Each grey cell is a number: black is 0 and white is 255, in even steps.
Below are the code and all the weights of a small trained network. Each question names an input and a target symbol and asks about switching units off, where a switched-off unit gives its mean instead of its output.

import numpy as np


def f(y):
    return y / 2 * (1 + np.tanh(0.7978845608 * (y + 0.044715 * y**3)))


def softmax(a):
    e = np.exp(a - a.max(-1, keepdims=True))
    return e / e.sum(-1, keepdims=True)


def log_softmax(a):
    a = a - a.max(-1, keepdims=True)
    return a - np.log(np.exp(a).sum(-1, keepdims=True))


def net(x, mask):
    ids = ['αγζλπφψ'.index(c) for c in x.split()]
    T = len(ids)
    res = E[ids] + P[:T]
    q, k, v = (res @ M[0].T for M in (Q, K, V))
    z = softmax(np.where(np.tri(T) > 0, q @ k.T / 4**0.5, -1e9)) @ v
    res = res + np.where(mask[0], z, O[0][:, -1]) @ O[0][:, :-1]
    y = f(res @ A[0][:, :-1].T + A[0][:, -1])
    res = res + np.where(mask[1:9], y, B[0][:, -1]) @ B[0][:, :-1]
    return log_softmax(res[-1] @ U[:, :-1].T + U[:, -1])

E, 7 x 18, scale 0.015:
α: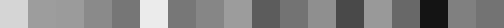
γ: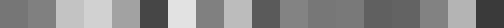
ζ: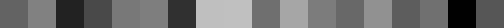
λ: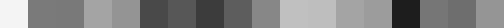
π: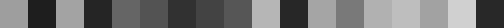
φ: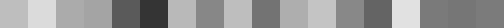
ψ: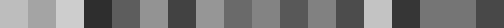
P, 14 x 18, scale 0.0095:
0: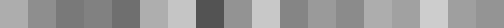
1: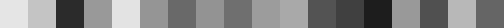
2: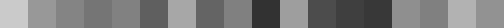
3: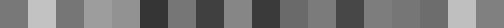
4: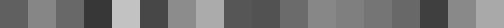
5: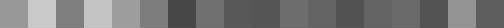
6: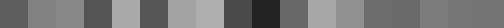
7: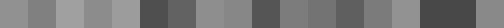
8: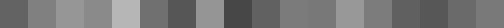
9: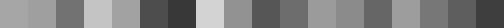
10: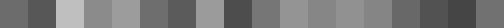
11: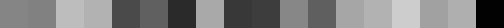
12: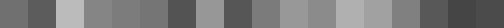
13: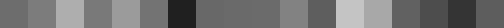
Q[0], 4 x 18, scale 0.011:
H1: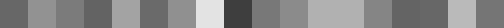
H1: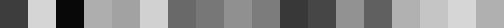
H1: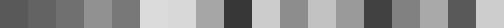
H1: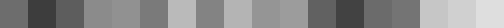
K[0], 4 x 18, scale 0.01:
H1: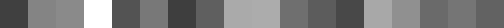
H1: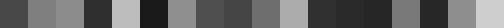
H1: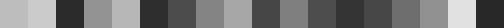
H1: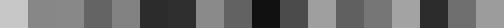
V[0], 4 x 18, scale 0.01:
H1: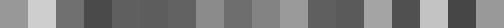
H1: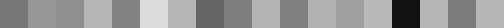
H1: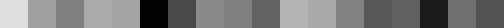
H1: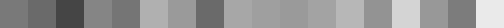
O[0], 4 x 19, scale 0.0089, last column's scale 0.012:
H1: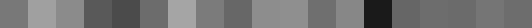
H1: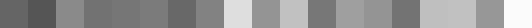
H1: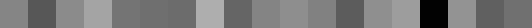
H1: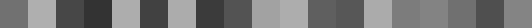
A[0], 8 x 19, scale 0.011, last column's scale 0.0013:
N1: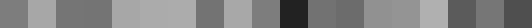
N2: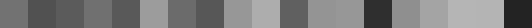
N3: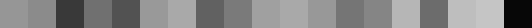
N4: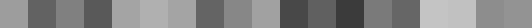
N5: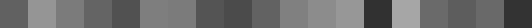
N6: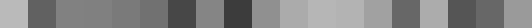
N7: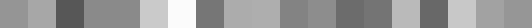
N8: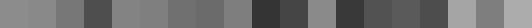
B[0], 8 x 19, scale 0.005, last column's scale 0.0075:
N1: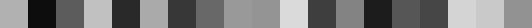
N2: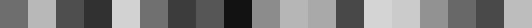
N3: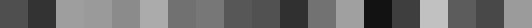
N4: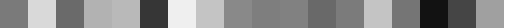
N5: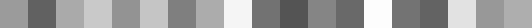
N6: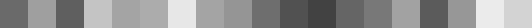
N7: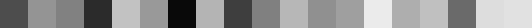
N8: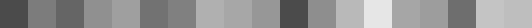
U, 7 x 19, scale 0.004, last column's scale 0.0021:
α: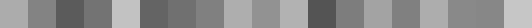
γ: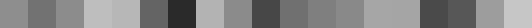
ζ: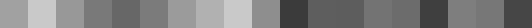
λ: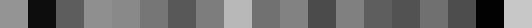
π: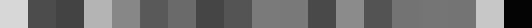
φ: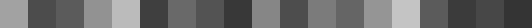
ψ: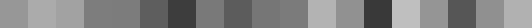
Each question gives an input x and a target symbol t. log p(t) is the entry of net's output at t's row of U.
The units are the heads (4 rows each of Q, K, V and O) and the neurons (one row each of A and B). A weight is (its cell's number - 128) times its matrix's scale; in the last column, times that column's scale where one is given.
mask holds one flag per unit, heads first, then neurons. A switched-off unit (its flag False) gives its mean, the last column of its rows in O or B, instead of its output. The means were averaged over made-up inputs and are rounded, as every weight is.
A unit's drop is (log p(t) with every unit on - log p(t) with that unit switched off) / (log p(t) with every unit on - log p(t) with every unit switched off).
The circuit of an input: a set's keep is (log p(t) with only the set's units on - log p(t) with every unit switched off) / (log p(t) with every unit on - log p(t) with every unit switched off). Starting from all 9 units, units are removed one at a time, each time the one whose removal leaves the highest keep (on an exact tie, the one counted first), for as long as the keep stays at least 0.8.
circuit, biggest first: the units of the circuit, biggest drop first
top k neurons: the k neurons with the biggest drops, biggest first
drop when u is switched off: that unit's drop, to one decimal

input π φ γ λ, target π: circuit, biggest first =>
[H1, N1, N6]
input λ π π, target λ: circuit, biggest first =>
[H1, N3]
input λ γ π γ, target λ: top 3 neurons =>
[N4, N6, N2]
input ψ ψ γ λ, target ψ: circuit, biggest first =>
[H1, N2]
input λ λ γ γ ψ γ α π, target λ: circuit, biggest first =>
[H1, N7]
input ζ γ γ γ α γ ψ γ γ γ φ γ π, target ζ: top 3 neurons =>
[N5, N6, N7]
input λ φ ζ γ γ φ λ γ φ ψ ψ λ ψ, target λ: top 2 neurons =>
[N4, N7]
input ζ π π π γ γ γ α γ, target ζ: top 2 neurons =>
[N5, N7]
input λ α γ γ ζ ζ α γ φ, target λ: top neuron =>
[N3]
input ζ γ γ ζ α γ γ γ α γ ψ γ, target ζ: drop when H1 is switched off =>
1.0
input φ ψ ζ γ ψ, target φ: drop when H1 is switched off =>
1.1
